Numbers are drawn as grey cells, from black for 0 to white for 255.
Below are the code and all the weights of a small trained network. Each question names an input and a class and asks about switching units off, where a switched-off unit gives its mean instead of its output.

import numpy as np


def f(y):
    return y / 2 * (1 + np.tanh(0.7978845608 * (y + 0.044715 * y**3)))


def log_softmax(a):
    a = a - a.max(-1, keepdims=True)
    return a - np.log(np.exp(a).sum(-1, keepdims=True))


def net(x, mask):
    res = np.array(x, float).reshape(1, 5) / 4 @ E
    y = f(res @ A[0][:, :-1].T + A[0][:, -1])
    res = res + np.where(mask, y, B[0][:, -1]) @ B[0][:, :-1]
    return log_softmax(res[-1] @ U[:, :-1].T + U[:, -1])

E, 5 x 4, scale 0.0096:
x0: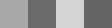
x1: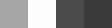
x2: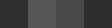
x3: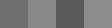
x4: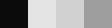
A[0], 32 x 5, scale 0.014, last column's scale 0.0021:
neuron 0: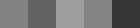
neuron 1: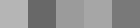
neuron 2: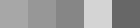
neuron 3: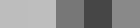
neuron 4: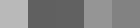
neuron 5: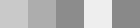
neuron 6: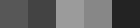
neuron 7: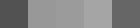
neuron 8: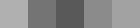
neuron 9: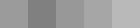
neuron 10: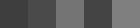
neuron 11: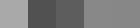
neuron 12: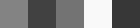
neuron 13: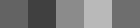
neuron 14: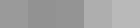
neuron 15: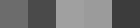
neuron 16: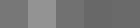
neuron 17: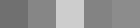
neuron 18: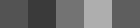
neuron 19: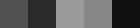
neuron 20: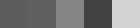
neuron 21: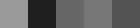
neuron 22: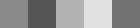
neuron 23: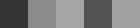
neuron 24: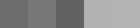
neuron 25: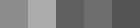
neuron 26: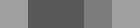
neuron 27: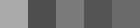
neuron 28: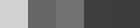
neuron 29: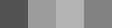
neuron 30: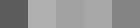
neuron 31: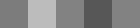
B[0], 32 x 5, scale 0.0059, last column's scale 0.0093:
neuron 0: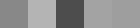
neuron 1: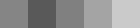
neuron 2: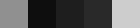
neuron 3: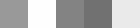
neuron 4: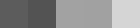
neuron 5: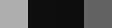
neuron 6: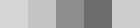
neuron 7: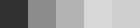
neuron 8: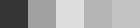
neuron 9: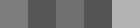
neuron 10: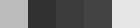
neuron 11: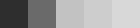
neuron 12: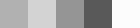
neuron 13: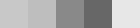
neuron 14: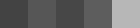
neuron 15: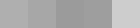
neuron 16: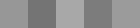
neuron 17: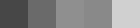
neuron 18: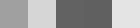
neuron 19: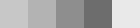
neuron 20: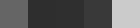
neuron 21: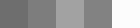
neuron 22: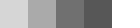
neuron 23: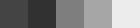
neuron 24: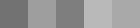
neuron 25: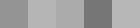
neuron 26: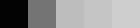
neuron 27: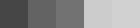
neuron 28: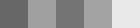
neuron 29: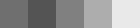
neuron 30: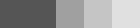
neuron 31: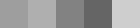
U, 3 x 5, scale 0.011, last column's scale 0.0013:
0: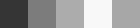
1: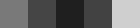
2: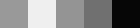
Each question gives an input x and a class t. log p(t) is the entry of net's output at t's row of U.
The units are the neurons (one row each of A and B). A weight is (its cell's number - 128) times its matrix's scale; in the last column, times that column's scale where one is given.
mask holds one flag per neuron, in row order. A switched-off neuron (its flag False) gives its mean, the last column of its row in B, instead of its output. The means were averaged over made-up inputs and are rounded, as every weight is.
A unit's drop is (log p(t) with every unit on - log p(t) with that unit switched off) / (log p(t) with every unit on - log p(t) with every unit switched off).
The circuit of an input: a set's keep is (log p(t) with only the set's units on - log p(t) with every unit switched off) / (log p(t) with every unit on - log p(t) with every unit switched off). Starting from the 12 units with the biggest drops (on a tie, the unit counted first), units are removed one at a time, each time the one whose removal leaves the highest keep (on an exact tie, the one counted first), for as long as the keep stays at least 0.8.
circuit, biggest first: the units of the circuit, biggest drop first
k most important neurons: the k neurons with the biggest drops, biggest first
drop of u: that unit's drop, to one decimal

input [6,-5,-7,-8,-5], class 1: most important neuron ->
neuron 5
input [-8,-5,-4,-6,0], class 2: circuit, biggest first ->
neuron 12; neuron 22
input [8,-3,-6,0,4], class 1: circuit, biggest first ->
neuron 5; neuron 2
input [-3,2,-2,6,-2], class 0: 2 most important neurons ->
neuron 10; neuron 22
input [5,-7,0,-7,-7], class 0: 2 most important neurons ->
neuron 27; neuron 11
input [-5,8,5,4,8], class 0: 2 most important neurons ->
neuron 23; neuron 30
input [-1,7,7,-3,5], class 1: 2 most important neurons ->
neuron 23; neuron 20
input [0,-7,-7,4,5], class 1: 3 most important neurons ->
neuron 5; neuron 2; neuron 14
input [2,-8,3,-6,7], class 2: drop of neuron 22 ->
0.2
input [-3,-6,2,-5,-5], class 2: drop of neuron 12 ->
0.2
